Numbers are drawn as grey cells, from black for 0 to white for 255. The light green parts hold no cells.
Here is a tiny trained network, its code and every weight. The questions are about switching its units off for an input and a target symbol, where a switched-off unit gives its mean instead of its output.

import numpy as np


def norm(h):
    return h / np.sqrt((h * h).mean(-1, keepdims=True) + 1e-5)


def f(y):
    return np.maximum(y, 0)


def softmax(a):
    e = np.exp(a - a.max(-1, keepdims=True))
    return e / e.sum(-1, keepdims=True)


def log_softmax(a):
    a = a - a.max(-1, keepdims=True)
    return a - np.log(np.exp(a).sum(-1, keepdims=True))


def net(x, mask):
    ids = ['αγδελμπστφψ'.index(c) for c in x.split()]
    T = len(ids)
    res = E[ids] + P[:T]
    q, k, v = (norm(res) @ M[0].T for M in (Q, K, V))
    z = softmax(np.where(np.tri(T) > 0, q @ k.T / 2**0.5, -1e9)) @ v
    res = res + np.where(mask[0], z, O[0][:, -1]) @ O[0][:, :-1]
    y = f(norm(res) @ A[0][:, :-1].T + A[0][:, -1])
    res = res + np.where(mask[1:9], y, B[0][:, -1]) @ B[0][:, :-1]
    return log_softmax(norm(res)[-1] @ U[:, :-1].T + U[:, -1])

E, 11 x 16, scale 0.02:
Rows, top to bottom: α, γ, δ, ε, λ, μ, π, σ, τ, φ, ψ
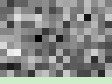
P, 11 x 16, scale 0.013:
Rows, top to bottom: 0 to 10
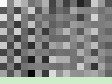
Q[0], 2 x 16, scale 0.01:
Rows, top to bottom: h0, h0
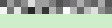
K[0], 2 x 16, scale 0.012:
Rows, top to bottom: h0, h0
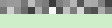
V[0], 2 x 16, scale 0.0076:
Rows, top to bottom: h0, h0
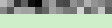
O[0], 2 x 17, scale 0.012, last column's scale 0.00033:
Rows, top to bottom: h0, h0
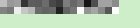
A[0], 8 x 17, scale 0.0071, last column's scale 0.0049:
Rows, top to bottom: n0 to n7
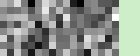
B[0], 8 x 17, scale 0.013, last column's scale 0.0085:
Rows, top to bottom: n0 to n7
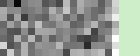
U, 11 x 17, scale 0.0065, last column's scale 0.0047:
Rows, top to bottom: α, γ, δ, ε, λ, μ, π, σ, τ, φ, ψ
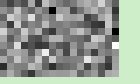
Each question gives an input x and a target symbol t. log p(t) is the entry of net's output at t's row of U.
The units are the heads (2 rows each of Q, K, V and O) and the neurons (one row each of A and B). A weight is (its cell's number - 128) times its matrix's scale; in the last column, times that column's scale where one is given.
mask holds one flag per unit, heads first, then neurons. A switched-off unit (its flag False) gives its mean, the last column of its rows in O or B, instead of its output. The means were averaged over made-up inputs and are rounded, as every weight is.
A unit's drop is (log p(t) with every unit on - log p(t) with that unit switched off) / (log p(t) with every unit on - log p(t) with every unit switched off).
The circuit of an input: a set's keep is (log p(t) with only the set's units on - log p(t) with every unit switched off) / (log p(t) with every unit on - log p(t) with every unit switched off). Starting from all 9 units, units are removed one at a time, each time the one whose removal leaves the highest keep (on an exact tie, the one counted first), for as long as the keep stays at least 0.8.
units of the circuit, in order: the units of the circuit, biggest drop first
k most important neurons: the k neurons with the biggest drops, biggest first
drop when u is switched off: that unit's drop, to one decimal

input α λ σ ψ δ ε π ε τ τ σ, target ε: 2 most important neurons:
(n5, n7)
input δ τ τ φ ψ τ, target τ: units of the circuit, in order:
(n5, n3)
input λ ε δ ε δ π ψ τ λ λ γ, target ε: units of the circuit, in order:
(n5)
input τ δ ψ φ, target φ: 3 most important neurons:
(n3, n2, n6)
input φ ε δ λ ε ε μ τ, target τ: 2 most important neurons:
(n3, n5)
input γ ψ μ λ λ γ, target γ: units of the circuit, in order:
(n3, n7, n5, n4)
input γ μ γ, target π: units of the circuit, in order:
(h0, n7)
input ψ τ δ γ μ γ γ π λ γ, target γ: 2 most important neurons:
(n3, n7)
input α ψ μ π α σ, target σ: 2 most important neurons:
(n4, n2)
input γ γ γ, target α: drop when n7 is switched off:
0.7
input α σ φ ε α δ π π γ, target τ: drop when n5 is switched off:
-0.1
